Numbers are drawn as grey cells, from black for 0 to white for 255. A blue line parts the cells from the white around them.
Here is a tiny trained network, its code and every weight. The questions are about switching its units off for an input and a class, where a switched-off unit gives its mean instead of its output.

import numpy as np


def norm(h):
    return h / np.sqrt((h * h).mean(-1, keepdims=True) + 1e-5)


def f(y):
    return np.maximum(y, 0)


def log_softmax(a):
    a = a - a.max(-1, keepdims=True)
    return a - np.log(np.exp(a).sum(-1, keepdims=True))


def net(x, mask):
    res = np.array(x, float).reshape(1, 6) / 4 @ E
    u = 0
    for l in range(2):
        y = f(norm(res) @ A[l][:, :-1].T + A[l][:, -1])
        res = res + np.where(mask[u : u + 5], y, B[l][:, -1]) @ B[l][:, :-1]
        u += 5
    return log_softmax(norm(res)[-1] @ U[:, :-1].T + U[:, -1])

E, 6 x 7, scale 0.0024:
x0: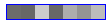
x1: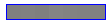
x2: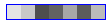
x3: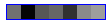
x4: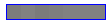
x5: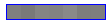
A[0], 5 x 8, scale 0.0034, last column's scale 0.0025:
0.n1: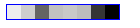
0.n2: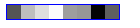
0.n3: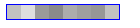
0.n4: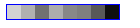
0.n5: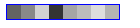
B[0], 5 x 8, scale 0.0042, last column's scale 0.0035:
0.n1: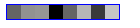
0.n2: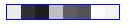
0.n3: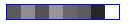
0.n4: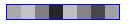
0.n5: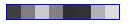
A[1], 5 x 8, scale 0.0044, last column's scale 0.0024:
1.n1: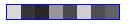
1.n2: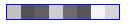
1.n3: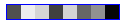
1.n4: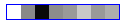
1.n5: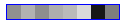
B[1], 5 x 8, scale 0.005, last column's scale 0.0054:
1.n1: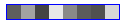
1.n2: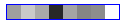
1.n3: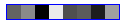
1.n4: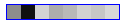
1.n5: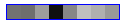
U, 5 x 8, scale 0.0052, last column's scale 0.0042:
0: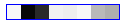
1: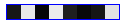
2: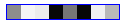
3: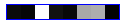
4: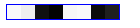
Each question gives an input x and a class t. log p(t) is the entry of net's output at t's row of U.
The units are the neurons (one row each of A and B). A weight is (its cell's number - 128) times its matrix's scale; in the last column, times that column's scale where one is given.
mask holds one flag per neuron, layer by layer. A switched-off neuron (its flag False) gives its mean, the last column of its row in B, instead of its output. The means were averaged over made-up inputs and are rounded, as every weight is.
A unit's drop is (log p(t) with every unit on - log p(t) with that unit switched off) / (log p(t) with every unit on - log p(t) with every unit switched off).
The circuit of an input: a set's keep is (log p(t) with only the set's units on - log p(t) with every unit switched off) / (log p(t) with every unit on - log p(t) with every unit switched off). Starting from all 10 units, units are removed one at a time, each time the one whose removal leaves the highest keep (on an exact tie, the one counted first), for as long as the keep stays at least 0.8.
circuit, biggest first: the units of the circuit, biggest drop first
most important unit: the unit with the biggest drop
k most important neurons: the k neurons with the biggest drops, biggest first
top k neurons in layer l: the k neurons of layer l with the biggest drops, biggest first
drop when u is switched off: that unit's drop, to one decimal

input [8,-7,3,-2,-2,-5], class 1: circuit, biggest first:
1.n3
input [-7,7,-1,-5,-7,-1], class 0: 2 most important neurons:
0.n2, 1.n4
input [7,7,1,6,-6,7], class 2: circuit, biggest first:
1.n4, 1.n2
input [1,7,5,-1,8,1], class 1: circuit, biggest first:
0.n2, 1.n3
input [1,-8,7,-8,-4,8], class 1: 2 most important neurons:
1.n3, 1.n2
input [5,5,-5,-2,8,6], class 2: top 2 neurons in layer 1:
1.n2, 1.n4
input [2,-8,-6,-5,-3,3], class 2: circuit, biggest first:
1.n2, 0.n2
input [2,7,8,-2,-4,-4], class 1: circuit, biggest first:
0.n2, 1.n3
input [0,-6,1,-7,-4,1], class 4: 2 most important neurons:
0.n3, 0.n1
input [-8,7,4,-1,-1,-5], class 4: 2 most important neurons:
0.n2, 0.n1
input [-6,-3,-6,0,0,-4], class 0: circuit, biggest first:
0.n2, 0.n3
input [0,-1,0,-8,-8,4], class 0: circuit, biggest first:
0.n2, 1.n4
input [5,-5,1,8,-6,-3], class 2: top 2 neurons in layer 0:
0.n1, 0.n3
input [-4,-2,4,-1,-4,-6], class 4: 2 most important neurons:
0.n2, 0.n5
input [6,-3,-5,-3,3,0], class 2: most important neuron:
0.n2
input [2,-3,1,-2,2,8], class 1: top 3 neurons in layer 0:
0.n3, 0.n2, 0.n1
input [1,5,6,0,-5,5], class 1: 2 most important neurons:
0.n2, 1.n2
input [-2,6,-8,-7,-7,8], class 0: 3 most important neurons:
0.n2, 0.n5, 1.n4
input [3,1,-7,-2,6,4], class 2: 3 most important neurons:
0.n2, 1.n2, 1.n4
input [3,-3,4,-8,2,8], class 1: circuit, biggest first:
1.n3
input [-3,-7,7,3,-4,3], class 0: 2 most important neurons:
1.n4, 0.n5
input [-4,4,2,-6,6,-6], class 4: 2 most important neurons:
0.n1, 0.n3
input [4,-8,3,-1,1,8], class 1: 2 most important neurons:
0.n2, 1.n3
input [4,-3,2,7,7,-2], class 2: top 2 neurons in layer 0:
0.n1, 0.n3
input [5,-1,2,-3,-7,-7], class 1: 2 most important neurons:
0.n2, 1.n3
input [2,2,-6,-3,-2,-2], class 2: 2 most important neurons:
1.n2, 0.n2
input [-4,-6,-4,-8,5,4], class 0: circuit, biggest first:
0.n2
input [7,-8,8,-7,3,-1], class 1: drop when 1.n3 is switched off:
0.5
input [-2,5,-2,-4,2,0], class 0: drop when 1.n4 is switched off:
0.3
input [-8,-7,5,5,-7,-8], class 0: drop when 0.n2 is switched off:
0.0
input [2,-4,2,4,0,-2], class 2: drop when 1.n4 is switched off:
0.2
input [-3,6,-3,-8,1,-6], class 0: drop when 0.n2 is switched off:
1.4
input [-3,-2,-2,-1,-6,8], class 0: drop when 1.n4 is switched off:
0.1
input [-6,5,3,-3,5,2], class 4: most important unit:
0.n5
